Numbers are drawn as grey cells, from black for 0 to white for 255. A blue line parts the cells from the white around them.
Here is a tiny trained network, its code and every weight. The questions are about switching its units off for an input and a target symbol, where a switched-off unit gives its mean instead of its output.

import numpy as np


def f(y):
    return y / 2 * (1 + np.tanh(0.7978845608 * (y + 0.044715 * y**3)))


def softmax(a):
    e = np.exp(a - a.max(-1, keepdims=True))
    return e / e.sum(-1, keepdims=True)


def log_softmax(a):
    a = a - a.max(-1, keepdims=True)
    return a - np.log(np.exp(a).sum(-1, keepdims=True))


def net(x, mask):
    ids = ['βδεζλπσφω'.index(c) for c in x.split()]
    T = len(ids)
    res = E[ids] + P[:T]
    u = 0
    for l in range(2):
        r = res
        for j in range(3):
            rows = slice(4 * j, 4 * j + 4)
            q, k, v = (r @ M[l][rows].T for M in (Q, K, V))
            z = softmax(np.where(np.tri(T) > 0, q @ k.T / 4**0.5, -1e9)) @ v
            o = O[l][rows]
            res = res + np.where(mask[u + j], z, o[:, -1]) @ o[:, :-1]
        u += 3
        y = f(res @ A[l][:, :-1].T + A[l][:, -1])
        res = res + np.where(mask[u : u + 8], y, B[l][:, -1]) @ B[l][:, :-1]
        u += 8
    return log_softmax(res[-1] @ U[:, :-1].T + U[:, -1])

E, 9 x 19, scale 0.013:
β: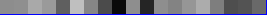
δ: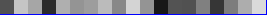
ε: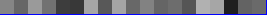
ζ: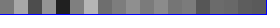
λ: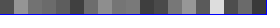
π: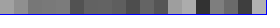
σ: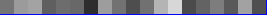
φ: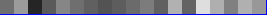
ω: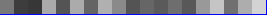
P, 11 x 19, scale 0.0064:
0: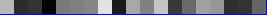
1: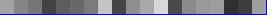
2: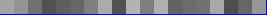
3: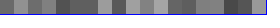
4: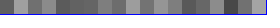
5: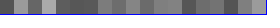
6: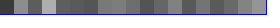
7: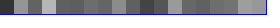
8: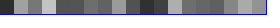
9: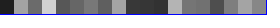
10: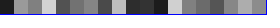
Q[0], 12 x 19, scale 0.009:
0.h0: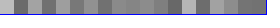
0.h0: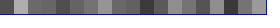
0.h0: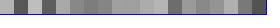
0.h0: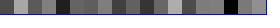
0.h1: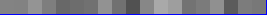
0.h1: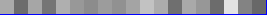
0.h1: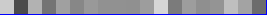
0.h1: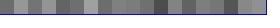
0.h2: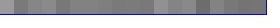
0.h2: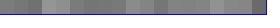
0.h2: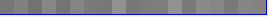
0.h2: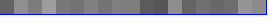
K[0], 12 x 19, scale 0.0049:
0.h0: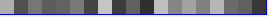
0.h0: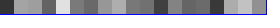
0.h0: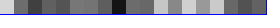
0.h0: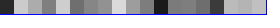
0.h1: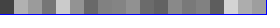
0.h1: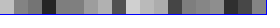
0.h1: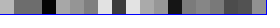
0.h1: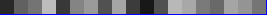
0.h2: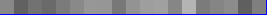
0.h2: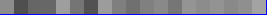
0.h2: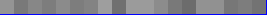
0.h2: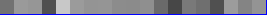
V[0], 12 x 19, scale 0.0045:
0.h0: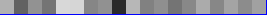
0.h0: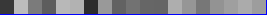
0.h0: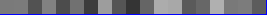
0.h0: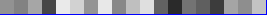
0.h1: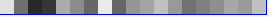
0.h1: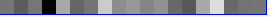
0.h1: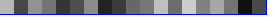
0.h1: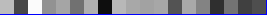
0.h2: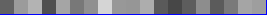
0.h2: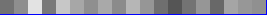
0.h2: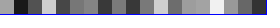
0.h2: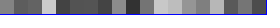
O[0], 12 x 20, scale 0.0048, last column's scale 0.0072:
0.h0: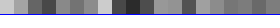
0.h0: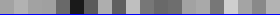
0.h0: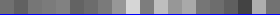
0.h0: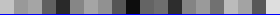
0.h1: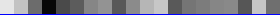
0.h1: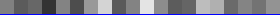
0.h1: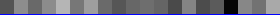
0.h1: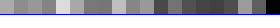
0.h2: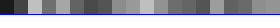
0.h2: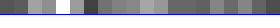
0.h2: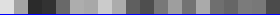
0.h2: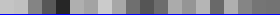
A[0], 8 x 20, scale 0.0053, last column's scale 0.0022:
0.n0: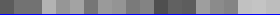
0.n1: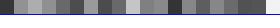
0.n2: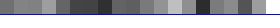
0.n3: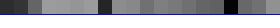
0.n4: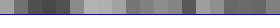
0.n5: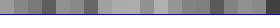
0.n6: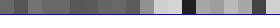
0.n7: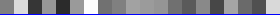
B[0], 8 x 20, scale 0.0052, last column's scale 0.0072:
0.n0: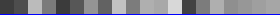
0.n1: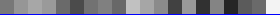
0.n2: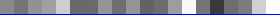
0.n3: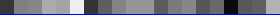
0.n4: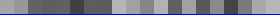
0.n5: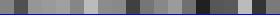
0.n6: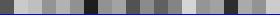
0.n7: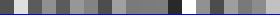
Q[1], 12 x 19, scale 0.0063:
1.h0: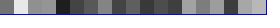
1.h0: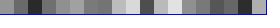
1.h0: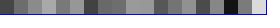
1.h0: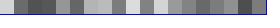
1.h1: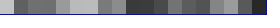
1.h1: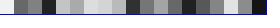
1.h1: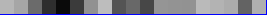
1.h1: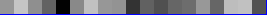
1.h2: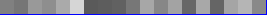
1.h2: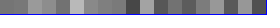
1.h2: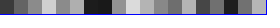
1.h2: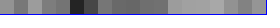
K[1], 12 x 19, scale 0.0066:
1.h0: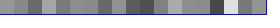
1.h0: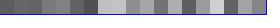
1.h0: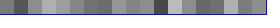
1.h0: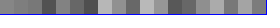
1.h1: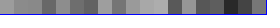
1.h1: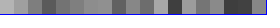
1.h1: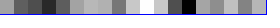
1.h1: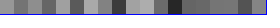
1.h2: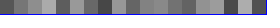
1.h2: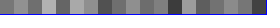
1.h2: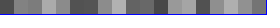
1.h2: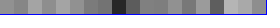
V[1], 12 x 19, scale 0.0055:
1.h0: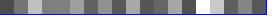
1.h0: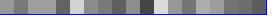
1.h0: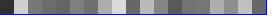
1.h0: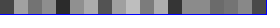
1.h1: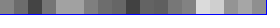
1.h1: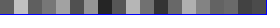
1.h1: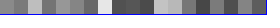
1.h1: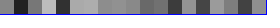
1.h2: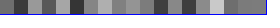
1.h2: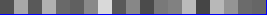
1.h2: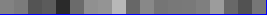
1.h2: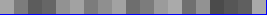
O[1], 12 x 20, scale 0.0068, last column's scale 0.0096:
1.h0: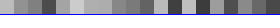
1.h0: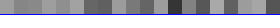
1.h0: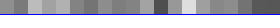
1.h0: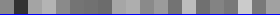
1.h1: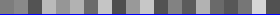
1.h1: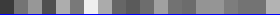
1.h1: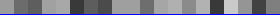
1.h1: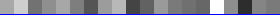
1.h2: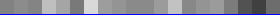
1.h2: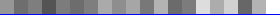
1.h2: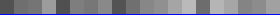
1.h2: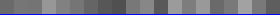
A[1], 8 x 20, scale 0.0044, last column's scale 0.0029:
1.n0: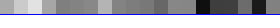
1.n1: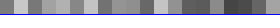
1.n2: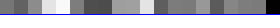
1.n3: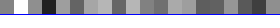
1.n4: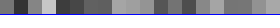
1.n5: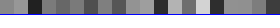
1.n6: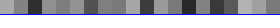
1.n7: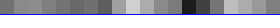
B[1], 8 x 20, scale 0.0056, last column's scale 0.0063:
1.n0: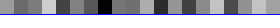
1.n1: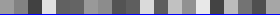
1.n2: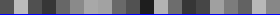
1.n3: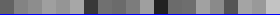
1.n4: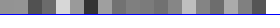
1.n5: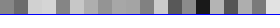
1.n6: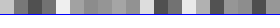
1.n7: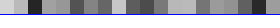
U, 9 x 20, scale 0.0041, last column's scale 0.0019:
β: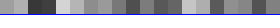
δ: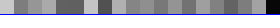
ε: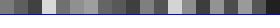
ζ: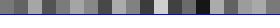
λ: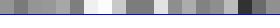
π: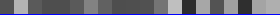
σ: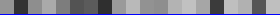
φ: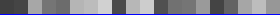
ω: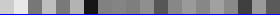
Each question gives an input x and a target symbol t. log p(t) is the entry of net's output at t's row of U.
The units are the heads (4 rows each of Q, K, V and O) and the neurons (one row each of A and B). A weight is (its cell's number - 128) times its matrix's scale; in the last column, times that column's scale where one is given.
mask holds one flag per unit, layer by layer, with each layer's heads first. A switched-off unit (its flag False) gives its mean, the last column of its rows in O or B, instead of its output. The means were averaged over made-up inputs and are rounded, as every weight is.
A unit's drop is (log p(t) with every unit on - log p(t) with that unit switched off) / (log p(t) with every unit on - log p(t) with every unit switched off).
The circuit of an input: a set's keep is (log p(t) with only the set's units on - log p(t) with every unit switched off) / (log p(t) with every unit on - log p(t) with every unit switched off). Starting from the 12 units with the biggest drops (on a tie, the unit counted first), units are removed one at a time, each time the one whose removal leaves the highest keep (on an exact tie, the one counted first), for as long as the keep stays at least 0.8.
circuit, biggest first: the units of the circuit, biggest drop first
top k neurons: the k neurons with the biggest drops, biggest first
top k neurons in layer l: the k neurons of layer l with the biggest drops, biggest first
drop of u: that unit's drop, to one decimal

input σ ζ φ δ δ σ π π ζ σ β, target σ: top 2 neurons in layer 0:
(0.n6; 0.n2)
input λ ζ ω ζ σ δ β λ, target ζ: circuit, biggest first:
(1.h0)
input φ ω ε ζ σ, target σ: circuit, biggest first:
(1.h1; 0.h0)
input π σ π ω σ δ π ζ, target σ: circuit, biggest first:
(0.n7; 1.h0)
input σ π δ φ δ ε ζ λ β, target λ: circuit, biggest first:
(0.h2; 1.h2; 1.h1)
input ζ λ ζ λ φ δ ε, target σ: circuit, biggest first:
(1.h0; 0.n7)
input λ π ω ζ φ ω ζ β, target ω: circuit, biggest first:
(1.h1; 0.n0)
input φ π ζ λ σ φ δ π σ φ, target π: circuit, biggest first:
(1.h0; 0.n2)
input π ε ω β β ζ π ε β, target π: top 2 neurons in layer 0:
(0.n2; 0.n1)
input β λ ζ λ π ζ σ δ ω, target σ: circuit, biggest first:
(0.n7; 1.h0; 0.h2)
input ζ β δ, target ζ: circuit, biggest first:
(0.h2; 1.h0)
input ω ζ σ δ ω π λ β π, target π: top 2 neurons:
(0.n2; 0.n6)
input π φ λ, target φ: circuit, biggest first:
(1.h1; 0.n1)
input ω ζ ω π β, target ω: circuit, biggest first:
(1.h1)
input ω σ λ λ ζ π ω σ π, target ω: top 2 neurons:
(0.n0; 0.n1)
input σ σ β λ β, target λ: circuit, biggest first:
(0.h0; 1.h2; 1.h1)
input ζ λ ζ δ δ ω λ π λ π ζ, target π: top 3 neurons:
(0.n2; 0.n1; 1.n5)
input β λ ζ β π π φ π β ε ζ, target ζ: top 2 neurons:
(0.n3; 0.n7)
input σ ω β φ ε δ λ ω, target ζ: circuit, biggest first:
(1.h0; 0.h2)
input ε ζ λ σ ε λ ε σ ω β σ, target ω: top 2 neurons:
(0.n0; 0.n3)
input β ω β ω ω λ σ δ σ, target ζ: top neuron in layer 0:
(0.n6)
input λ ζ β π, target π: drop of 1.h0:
0.4
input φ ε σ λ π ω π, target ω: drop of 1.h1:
1.1
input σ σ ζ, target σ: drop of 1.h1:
1.2
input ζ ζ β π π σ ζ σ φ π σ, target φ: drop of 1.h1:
0.8
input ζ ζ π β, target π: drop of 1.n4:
0.0
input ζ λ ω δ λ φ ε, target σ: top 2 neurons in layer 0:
(0.n7; 0.n6)
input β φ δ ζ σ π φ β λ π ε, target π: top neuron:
(0.n2)
